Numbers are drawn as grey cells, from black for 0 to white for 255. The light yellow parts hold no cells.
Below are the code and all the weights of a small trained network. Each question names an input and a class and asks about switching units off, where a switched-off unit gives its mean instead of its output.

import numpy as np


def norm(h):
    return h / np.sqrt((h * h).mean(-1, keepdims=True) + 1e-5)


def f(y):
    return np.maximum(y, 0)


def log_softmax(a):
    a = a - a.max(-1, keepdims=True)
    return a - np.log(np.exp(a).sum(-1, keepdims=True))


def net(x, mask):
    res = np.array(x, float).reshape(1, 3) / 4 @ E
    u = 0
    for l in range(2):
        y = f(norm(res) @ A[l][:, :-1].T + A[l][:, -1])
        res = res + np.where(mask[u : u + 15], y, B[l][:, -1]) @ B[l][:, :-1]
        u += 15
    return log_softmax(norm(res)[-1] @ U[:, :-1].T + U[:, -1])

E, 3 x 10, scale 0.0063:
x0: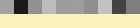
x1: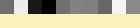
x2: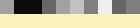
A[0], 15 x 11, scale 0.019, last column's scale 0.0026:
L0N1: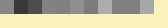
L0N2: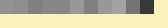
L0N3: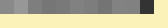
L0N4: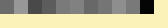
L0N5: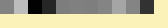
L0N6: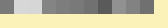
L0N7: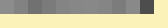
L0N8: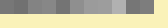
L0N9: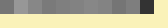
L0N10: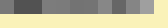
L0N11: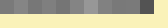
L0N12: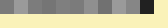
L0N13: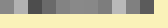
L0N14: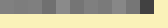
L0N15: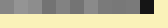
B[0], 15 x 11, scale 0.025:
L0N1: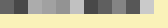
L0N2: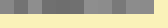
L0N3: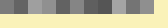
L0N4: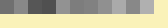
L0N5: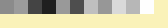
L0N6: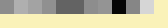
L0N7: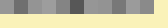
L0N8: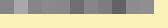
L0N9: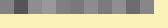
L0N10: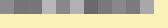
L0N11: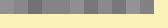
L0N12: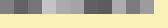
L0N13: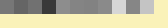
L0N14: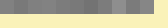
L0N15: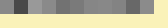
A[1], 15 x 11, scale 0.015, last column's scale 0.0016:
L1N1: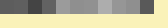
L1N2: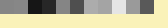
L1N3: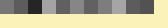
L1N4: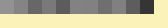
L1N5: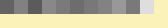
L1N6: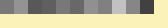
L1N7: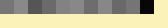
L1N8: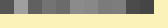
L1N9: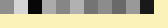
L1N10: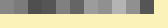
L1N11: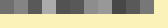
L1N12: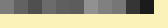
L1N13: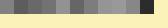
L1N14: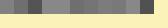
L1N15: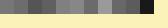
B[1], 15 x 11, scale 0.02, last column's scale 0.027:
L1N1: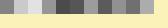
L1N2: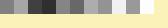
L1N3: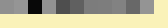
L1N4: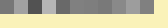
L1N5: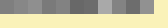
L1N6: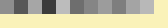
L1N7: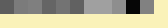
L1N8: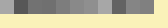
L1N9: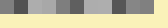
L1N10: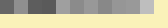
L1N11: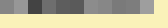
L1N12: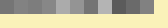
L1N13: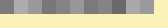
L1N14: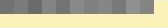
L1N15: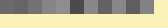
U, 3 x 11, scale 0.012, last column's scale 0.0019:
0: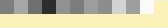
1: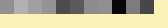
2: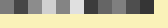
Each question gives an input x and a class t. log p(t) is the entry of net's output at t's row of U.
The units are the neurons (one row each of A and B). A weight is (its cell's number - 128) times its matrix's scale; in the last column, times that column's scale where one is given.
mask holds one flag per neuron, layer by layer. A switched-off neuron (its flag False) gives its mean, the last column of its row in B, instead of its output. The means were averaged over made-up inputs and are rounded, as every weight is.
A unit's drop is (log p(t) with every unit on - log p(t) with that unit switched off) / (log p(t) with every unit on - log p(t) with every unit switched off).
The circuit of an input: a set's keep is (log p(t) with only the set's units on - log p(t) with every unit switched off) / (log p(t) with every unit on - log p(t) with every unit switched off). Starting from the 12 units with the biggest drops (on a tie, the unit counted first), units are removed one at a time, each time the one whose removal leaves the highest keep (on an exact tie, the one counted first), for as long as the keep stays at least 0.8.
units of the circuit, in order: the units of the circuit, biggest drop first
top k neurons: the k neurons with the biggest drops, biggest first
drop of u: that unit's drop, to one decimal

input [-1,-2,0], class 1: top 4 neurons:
(L0N13, L0N5, L1N2, L0N1)
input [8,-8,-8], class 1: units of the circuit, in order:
(L0N5, L1N2)
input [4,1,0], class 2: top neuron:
(L0N5)
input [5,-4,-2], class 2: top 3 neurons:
(L0N5, L1N2, L0N6)
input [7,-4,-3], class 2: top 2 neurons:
(L0N5, L1N2)
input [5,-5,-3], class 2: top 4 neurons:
(L0N5, L1N2, L0N6, L0N13)
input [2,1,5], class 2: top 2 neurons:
(L0N1, L1N2)
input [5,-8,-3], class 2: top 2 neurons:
(L0N5, L1N2)
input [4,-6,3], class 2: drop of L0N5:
0.7
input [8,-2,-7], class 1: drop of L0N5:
0.6
